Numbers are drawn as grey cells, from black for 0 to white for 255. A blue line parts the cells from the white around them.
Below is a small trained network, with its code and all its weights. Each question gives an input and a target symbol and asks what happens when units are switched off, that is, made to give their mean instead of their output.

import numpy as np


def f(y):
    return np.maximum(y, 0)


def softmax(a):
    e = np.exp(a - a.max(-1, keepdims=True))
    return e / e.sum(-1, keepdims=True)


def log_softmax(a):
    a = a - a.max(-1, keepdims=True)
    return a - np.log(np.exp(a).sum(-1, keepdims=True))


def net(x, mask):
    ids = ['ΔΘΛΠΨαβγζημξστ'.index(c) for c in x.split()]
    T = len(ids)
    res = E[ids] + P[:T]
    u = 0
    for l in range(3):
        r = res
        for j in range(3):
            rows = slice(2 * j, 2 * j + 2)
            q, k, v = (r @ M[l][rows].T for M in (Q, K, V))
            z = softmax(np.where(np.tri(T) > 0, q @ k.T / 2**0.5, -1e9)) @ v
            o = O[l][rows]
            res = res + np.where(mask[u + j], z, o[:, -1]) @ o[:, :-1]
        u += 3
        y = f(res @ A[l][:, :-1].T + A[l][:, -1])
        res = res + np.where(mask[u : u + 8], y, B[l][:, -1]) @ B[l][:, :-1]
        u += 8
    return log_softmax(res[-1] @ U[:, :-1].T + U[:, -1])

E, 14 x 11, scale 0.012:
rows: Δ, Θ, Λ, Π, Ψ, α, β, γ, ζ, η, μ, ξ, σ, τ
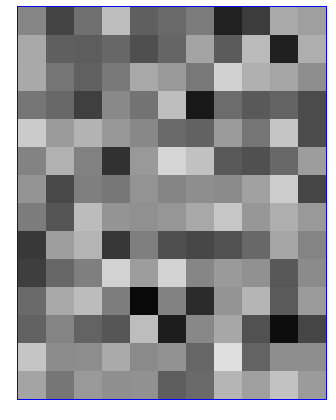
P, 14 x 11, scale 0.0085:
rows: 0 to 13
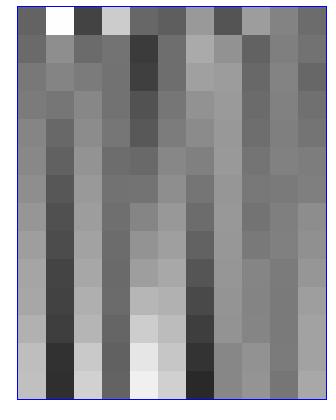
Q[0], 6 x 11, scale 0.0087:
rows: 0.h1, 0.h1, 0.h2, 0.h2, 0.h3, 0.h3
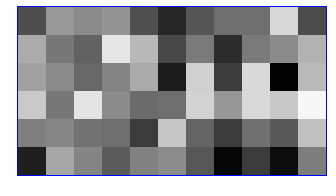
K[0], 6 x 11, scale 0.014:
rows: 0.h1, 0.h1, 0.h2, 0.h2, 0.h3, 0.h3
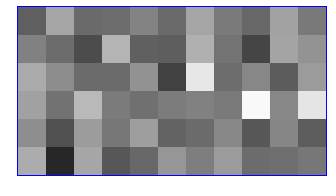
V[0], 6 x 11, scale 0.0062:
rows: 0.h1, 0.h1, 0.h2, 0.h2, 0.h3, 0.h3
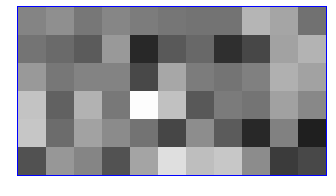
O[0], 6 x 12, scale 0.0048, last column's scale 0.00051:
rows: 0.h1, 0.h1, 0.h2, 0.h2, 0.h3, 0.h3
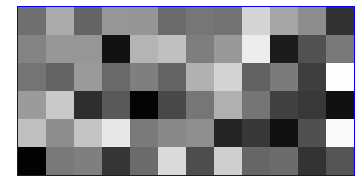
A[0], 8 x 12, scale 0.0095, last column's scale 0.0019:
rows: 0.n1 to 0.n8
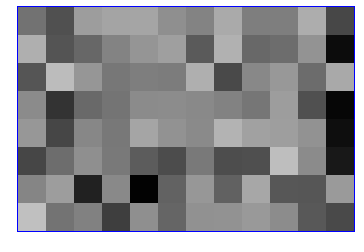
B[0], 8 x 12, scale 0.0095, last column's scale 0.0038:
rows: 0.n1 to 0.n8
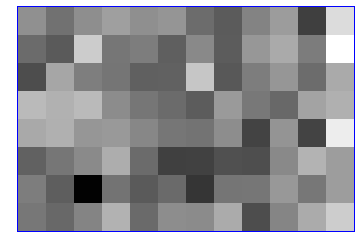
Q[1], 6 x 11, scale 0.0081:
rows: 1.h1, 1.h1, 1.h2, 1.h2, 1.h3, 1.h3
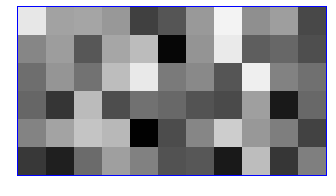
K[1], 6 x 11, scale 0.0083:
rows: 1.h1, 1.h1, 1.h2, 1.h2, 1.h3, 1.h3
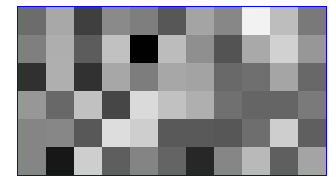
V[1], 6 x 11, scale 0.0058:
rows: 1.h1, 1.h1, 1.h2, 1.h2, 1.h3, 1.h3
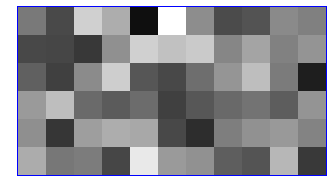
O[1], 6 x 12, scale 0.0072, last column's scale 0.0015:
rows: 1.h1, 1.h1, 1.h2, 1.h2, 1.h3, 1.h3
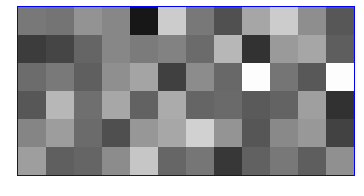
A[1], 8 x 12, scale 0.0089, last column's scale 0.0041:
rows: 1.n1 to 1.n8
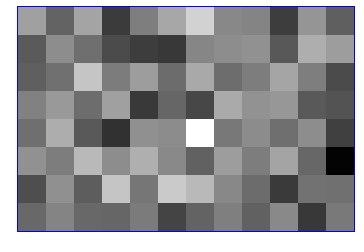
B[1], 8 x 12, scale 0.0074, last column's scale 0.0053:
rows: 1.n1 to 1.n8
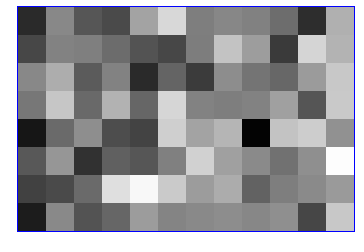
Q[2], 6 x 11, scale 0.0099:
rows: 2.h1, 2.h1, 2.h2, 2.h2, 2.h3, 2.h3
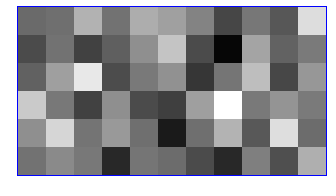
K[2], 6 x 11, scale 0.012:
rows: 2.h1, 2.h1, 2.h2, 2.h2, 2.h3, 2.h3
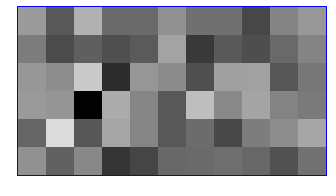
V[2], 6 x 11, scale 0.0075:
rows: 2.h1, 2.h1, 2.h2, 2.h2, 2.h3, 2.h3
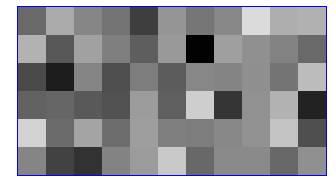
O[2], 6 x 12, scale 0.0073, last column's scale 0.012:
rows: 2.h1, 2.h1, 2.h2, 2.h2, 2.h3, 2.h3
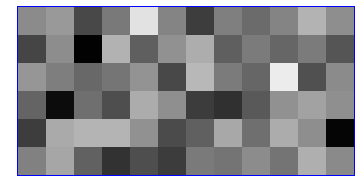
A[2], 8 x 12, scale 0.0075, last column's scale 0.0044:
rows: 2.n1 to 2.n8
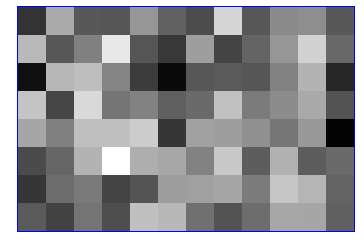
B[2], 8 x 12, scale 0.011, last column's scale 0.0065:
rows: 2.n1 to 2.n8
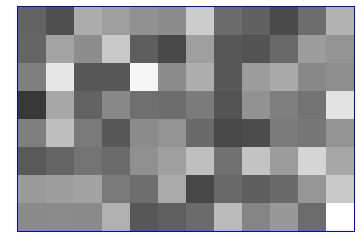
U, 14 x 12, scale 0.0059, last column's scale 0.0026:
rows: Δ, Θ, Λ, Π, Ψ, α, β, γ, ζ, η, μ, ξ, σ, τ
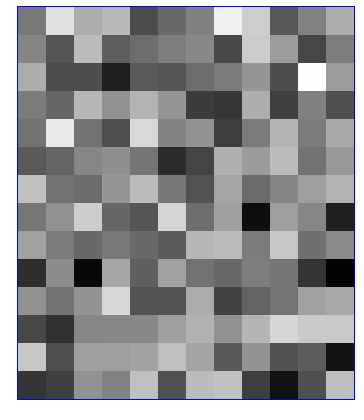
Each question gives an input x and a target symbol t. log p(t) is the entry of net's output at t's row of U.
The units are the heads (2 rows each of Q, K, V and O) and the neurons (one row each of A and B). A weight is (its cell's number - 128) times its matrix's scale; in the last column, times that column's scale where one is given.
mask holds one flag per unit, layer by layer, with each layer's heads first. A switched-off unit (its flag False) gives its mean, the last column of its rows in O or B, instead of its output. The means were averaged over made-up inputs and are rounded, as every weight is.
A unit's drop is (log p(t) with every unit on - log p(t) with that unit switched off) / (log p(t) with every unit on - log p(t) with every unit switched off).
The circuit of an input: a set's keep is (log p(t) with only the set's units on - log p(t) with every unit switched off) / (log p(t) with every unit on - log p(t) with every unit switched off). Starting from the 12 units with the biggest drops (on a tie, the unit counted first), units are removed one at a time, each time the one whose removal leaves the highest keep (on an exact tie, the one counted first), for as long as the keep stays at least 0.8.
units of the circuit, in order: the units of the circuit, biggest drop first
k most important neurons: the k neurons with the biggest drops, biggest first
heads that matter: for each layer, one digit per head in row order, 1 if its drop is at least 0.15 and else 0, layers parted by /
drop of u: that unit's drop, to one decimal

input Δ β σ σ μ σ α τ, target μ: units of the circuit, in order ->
0.h3; 2.n2
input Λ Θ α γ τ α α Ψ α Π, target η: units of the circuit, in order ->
0.h2; 2.h1
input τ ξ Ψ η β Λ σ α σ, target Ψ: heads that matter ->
001 / 100 / 100
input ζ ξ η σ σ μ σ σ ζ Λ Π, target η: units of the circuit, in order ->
2.h1
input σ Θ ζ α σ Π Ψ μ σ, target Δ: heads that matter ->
010 / 000 / 010
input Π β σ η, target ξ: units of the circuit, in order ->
2.n6; 1.n7
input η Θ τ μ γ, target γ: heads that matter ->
011 / 100 / 001
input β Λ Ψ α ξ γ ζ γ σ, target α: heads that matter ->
000 / 000 / 010
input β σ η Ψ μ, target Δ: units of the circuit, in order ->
2.h2; 1.n2
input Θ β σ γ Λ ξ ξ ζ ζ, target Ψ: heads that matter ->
010 / 000 / 010
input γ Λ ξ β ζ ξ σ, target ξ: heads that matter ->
000 / 000 / 001
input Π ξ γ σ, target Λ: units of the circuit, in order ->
2.h3; 0.n7; 2.h2; 1.n8
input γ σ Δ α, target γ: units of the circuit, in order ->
1.n5; 2.n7
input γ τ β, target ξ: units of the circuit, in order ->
2.h3; 2.n6; 0.n8
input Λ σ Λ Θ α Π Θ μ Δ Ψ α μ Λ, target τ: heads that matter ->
001 / 100 / 000
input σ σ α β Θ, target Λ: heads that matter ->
000 / 001 / 001
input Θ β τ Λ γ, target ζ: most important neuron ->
0.n7
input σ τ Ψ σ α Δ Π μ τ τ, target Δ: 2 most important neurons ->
0.n2; 1.n6
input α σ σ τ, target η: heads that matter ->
000 / 011 / 100
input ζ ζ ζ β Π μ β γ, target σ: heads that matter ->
000 / 000 / 001
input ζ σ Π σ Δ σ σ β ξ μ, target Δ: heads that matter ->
010 / 000 / 011
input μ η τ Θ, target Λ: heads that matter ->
000 / 000 / 001
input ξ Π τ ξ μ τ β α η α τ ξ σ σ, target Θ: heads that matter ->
000 / 000 / 100
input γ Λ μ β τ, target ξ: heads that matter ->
000 / 000 / 001
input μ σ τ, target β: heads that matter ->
010 / 001 / 100
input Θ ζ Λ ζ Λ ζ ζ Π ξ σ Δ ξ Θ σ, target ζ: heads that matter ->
010 / 000 / 010
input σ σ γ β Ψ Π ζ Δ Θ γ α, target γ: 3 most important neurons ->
1.n5; 2.n7; 1.n1
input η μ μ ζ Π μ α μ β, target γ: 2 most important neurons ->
0.n5; 2.n7
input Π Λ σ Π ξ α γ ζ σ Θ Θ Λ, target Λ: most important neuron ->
0.n7
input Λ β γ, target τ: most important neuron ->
2.n1
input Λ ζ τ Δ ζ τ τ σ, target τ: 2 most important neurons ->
2.n1; 1.n6
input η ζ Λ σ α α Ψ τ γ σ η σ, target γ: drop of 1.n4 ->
0.2
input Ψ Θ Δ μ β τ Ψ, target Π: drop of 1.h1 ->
0.1
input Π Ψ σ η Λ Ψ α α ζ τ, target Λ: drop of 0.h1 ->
0.0
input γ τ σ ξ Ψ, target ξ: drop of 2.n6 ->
0.7
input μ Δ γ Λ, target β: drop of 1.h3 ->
0.4
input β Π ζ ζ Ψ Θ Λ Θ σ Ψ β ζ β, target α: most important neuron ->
2.n8
